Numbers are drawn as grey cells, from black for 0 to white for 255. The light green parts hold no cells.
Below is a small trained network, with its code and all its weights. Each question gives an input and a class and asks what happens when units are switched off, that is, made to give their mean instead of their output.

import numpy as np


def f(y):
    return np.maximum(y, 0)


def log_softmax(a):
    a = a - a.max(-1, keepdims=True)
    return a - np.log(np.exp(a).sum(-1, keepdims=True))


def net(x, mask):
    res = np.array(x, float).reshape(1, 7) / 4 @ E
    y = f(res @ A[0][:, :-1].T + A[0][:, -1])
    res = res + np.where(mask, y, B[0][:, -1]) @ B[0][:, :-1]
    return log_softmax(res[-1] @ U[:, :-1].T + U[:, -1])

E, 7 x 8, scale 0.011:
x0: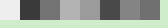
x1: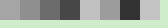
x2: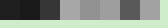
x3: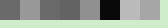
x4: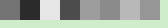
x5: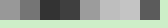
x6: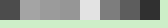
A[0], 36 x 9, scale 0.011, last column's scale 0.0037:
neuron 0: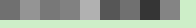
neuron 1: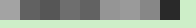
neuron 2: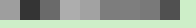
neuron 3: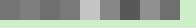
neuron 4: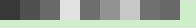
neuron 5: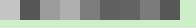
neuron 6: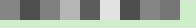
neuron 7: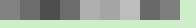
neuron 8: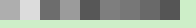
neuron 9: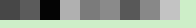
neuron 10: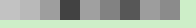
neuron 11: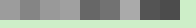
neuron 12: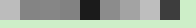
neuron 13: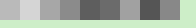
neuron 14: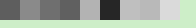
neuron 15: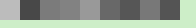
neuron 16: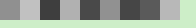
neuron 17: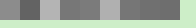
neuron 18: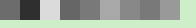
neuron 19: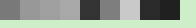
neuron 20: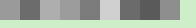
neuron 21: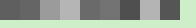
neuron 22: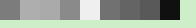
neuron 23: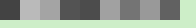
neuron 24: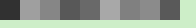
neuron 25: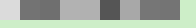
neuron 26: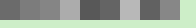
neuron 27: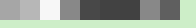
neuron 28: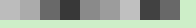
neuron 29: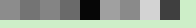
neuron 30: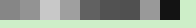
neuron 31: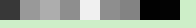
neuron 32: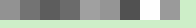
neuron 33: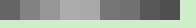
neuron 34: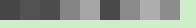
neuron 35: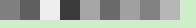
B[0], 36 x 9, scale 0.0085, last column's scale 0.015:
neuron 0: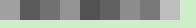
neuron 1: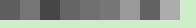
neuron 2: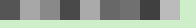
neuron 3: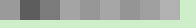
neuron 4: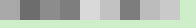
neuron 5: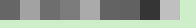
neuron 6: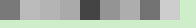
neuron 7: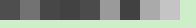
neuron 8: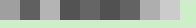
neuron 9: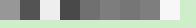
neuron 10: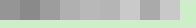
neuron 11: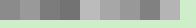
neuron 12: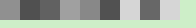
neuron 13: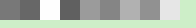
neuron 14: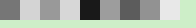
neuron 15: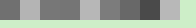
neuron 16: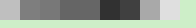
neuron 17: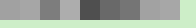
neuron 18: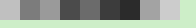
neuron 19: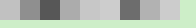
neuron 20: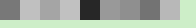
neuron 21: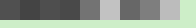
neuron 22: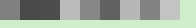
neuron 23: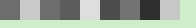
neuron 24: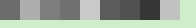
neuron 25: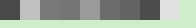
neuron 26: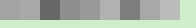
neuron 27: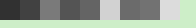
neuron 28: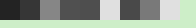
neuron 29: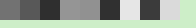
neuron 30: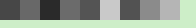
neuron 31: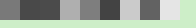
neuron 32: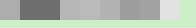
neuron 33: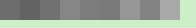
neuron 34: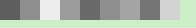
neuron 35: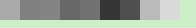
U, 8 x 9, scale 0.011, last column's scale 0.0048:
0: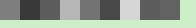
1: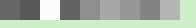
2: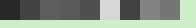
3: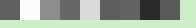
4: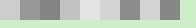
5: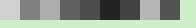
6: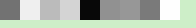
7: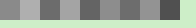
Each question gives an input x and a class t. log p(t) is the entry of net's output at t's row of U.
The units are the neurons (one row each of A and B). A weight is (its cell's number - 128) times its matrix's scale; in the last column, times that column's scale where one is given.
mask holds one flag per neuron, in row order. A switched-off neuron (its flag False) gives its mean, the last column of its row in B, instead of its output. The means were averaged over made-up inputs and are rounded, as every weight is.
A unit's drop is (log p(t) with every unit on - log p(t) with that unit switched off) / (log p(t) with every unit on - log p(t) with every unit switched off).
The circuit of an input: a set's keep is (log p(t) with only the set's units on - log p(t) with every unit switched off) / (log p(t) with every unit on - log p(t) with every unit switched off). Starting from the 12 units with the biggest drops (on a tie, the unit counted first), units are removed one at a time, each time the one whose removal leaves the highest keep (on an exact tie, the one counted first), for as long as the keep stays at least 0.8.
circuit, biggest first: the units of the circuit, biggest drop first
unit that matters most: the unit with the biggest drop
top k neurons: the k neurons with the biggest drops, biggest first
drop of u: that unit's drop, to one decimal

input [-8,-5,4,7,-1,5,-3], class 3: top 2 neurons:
neuron 24; neuron 23
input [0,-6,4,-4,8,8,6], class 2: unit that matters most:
neuron 7
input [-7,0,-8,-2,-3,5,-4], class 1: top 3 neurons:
neuron 28; neuron 13; neuron 8
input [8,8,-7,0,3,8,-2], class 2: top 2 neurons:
neuron 28; neuron 7
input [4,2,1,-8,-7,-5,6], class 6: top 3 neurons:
neuron 6; neuron 20; neuron 18
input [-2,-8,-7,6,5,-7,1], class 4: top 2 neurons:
neuron 19; neuron 26
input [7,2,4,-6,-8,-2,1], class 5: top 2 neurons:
neuron 16; neuron 9
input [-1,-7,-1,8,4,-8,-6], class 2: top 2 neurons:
neuron 27; neuron 30
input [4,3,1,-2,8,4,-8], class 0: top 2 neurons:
neuron 29; neuron 12
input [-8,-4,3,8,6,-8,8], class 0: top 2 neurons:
neuron 31; neuron 22
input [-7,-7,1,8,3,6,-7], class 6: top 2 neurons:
neuron 14; neuron 31
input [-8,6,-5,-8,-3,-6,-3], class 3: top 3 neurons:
neuron 23; neuron 24; neuron 14
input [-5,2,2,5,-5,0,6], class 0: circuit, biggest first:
neuron 31; neuron 22
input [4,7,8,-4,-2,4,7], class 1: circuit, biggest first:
neuron 9
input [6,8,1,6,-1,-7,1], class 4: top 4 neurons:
neuron 32; neuron 28; neuron 10; neuron 7
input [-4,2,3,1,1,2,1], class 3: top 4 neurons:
neuron 28; neuron 24; neuron 13; neuron 27
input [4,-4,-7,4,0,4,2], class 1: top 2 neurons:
neuron 13; neuron 28
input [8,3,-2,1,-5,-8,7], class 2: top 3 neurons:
neuron 27; neuron 30; neuron 29
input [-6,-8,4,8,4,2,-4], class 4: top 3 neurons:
neuron 4; neuron 19; neuron 26
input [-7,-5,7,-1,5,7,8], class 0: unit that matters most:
neuron 31
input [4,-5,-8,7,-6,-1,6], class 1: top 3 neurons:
neuron 13; neuron 27; neuron 8
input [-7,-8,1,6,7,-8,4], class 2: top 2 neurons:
neuron 27; neuron 30
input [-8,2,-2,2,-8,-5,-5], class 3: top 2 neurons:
neuron 23; neuron 24
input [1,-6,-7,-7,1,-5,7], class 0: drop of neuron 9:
0.2
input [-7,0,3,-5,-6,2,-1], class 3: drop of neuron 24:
0.3
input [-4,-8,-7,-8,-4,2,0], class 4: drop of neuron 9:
0.2
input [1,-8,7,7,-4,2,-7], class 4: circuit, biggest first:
neuron 4
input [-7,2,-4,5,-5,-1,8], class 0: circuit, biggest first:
neuron 31; neuron 22
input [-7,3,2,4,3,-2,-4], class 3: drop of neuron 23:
0.1
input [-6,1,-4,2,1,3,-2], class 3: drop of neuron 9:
0.1
